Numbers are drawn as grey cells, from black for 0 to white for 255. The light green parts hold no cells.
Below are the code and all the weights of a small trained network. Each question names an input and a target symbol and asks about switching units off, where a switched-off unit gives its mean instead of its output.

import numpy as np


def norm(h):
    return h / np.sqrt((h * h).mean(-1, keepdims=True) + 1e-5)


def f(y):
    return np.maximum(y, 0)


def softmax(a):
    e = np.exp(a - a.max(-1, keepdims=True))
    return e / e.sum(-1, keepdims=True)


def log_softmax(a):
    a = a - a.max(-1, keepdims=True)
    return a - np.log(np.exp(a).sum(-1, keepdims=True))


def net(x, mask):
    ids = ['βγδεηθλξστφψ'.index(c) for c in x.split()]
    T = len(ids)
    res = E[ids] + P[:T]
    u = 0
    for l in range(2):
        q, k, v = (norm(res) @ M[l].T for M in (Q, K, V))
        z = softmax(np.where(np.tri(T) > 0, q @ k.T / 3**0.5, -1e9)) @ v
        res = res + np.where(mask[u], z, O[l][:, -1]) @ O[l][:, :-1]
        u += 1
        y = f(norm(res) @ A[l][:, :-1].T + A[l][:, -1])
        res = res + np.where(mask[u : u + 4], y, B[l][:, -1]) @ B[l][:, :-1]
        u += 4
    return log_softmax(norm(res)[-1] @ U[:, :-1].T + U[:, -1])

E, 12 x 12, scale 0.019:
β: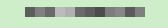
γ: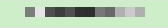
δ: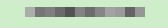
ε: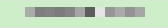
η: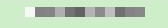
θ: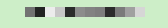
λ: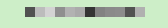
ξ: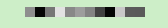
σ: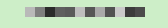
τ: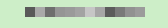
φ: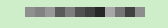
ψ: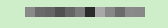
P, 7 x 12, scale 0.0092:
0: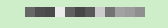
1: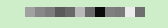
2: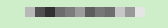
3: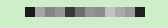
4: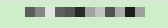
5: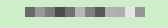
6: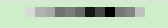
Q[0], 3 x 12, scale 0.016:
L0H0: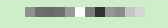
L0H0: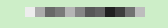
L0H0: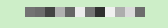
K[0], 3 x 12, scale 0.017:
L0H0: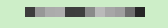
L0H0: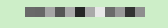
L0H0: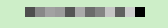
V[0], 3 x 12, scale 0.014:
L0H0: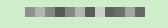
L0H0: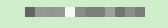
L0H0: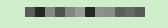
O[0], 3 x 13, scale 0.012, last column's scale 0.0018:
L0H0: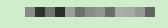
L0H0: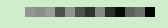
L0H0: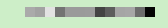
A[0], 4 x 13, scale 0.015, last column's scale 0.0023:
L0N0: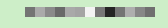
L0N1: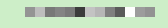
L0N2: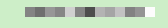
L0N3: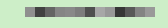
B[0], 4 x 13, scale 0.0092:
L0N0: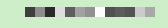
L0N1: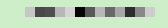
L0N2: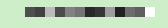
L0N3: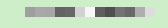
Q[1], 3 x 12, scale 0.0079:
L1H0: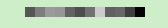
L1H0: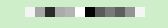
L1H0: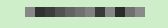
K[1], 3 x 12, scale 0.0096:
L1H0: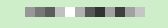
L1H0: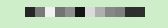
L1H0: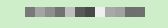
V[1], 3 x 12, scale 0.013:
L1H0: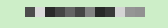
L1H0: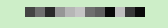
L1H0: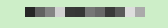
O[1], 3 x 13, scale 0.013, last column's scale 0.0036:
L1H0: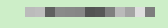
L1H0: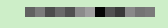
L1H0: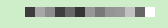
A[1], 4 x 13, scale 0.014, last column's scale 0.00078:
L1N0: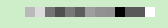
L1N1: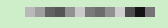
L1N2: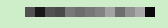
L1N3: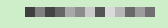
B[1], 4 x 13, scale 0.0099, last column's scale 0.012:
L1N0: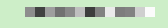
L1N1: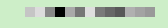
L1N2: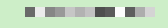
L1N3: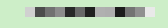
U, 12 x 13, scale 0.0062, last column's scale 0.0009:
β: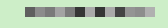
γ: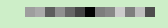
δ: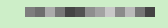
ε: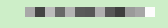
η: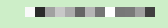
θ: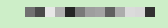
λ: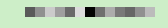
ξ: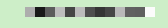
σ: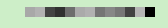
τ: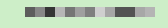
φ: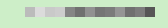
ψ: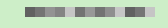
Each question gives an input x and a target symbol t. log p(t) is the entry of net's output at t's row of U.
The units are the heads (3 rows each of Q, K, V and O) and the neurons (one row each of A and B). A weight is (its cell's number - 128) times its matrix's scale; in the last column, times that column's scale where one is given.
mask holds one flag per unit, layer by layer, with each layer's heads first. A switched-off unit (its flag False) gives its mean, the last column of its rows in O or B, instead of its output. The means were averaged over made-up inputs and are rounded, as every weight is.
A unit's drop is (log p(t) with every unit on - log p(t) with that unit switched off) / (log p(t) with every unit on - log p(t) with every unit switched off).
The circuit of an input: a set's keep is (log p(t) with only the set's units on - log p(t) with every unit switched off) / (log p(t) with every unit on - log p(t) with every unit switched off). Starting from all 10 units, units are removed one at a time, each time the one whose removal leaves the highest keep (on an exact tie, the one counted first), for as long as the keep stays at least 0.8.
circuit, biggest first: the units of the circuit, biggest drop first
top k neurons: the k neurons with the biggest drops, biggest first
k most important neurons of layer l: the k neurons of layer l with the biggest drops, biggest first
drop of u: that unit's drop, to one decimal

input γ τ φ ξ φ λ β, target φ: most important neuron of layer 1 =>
L1N0
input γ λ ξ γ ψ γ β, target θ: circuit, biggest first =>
L0H0, L0N0
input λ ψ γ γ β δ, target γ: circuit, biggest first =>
L1H0, L0N0
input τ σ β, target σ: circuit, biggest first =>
L0H0, L0N3
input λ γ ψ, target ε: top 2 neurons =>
L1N2, L0N2
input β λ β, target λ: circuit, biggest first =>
L0H0, L1N0
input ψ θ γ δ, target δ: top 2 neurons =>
L0N0, L0N1
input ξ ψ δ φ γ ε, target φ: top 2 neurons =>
L0N2, L1N0
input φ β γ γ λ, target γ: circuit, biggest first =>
L1H0, L0H0
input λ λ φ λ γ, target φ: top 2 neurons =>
L1N0, L1N3
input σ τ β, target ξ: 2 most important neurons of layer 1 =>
L1N0, L1N3
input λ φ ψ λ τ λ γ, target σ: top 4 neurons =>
L0N3, L1N2, L0N0, L1N3
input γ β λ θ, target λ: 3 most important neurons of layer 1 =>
L1N0, L1N3, L1N1
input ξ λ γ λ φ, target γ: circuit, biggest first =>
L1H0
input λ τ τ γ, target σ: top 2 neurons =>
L0N3, L1N2
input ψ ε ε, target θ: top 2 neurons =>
L0N0, L1N0
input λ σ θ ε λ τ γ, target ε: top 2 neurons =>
L1N2, L0N2
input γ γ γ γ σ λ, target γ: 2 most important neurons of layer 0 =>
L0N2, L0N3
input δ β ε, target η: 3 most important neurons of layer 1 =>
L1N1, L1N3, L1N0
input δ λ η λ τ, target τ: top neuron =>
L1N0
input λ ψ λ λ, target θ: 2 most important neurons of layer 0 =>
L0N0, L0N1
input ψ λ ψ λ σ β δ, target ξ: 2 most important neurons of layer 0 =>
L0N0, L0N2
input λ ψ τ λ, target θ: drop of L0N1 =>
0.0
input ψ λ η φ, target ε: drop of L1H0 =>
0.1
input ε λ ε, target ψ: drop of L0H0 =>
0.3
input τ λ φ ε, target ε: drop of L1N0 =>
-0.1
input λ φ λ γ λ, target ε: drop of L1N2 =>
0.2
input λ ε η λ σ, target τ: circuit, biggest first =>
L0H0
